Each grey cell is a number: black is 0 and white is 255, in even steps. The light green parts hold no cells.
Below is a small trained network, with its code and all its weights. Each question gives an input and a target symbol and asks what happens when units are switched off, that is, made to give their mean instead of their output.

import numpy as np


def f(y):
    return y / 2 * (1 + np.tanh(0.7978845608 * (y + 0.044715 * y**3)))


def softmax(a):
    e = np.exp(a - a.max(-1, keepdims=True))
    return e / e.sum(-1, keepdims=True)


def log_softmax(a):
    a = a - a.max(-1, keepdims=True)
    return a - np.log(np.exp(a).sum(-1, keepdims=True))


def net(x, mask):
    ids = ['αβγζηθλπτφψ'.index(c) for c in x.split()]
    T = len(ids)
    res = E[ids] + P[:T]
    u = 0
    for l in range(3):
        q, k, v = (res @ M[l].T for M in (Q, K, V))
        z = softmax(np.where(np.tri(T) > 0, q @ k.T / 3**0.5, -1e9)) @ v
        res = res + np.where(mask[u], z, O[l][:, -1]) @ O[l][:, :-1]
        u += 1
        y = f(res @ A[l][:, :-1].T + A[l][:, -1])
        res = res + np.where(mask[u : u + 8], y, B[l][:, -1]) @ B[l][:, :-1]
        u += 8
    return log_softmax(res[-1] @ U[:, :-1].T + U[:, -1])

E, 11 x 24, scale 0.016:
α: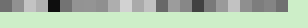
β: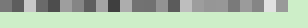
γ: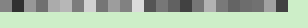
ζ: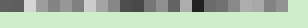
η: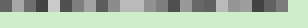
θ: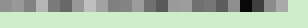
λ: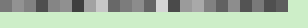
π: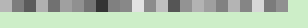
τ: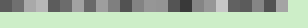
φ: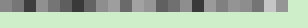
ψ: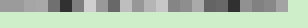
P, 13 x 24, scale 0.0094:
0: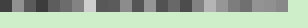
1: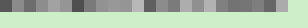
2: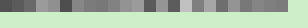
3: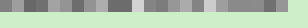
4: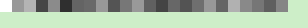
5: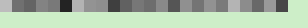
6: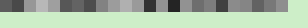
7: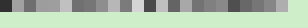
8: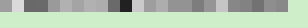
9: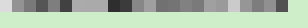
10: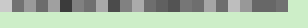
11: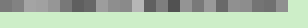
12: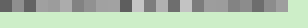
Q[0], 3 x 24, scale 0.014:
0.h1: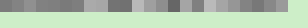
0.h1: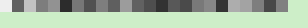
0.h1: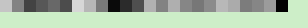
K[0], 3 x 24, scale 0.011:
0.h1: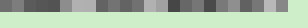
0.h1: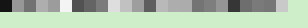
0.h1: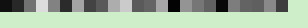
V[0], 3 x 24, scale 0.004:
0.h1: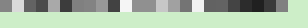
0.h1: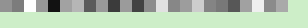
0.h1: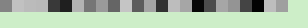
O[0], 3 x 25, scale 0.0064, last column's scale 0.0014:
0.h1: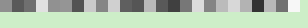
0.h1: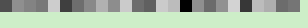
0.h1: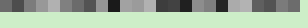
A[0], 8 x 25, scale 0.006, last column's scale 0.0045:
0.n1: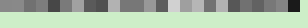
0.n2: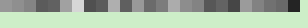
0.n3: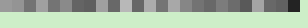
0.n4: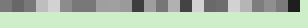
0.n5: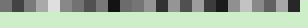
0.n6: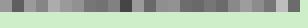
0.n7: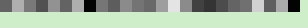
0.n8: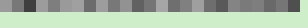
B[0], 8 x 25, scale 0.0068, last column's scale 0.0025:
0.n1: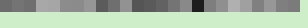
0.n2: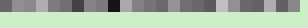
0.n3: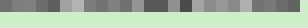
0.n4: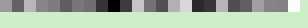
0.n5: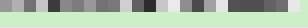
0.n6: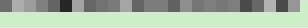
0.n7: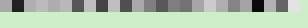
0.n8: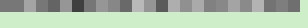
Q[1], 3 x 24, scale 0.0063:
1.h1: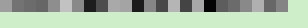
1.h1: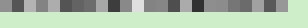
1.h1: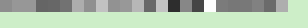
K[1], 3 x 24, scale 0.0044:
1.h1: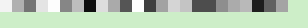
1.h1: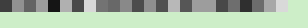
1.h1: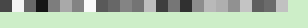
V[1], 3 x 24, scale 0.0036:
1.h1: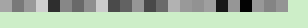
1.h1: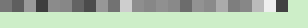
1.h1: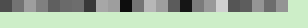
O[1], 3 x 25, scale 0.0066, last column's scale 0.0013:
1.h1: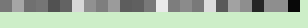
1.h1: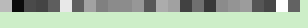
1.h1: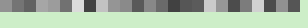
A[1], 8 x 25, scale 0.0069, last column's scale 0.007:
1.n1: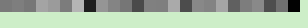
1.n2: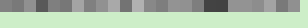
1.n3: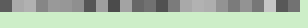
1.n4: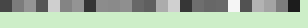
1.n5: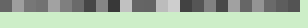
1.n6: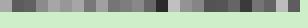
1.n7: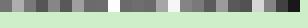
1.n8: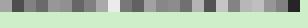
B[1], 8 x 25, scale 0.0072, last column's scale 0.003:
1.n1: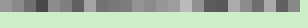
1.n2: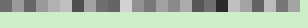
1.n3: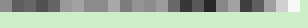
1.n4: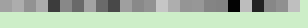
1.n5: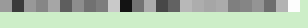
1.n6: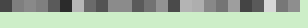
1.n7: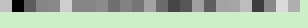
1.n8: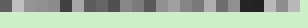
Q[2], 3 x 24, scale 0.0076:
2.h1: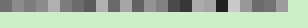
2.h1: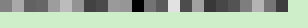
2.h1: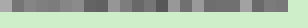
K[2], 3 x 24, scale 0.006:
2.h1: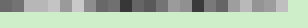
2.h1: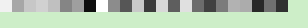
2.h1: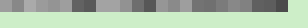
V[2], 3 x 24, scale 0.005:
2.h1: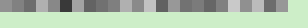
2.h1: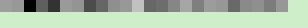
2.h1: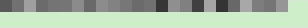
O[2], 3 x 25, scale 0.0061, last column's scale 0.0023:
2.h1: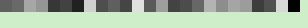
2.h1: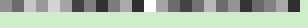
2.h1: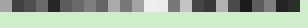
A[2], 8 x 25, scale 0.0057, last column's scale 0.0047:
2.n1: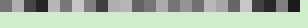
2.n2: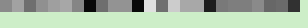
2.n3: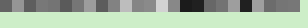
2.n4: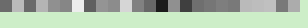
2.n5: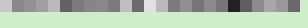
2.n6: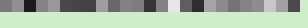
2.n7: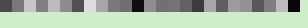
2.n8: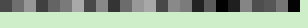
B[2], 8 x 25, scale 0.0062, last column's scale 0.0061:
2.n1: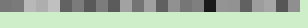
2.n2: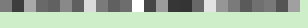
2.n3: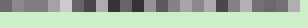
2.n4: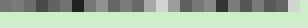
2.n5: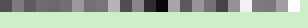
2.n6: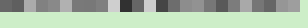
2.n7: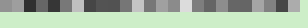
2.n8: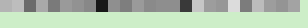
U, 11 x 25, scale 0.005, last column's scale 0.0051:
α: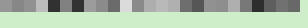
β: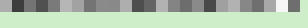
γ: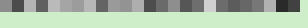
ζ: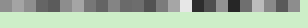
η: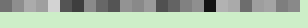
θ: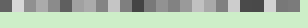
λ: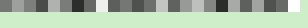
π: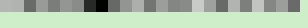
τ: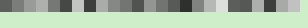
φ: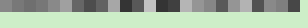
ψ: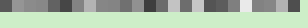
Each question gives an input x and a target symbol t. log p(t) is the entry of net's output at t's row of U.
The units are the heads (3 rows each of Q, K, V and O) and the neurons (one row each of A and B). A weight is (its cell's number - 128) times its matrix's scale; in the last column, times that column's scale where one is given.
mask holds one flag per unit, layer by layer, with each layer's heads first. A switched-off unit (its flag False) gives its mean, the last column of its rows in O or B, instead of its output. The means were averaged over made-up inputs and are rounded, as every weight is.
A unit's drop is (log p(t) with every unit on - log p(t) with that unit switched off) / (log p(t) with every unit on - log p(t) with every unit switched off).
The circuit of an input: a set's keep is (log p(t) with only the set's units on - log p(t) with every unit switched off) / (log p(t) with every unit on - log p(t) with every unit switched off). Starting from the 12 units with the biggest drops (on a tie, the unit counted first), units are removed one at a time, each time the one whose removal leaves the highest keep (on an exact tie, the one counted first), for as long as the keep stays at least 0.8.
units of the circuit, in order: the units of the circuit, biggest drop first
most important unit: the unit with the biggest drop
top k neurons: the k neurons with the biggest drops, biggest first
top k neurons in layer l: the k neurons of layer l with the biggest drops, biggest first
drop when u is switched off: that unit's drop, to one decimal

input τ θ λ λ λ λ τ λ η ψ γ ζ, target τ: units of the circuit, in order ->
(1.h1)
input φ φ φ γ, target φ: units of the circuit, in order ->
(2.h1, 0.h1, 2.n5)
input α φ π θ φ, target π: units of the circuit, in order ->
(0.h1, 2.n8)
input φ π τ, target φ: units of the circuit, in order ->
(2.h1, 0.h1, 2.n5)
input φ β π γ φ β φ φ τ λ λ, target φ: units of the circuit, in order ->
(0.h1, 2.h1, 2.n5)
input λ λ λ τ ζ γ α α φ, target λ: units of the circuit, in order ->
(2.h1, 2.n4, 0.n4)
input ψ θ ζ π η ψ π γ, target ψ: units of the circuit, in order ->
(2.h1, 0.h1)
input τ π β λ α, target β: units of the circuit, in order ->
(0.h1, 1.n7)
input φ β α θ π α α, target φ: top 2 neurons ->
(2.n5, 2.n3)
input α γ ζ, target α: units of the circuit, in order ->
(0.h1, 0.n5)
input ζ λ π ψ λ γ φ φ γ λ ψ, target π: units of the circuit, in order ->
(2.n8, 0.h1)
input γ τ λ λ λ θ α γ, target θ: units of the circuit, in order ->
(0.h1, 1.n8)
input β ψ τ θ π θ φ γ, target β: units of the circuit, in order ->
(0.h1, 1.h1)
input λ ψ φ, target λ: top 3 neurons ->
(2.n4, 2.n5, 1.n5)
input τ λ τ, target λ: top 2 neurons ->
(1.n1, 1.n5)
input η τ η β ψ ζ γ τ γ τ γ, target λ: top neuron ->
(2.n4)
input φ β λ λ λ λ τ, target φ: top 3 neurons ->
(2.n5, 2.n3, 0.n7)
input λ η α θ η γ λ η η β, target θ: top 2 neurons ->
(1.n8, 0.n4)
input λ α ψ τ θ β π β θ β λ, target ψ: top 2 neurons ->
(1.n4, 2.n5)
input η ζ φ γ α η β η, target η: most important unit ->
1.n5
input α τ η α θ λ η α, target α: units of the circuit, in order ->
(0.h1, 2.h1)
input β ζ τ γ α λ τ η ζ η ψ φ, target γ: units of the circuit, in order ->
(0.n7, 0.h1)
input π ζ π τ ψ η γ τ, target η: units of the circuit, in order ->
(0.h1, 0.n4)
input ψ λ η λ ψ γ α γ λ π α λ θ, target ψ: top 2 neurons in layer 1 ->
(1.n3, 1.n7)
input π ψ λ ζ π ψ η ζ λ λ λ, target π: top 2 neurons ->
(2.n7, 0.n7)
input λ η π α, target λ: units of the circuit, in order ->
(2.n4, 2.h1)
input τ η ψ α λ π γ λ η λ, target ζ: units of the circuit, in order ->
(0.h1)
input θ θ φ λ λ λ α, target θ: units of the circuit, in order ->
(0.h1, 1.h1)
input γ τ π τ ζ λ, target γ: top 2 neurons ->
(2.n2, 1.n3)
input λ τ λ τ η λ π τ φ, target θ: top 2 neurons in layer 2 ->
(2.n3, 2.n5)
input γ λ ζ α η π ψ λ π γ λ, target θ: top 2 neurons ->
(1.n8, 0.n4)
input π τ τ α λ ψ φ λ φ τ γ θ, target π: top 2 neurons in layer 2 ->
(2.n7, 2.n8)
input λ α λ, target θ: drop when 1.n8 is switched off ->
0.2
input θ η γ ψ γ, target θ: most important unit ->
1.h1
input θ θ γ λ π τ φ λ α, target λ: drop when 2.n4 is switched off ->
0.3
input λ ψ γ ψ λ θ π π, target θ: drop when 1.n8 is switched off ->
0.3
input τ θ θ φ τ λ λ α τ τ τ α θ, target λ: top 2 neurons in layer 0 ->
(0.n4, 0.n5)
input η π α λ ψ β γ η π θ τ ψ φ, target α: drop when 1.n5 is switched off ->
0.2
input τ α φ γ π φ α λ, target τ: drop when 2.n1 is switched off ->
0.0
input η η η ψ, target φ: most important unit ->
0.h1
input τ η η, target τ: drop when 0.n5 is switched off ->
-0.1
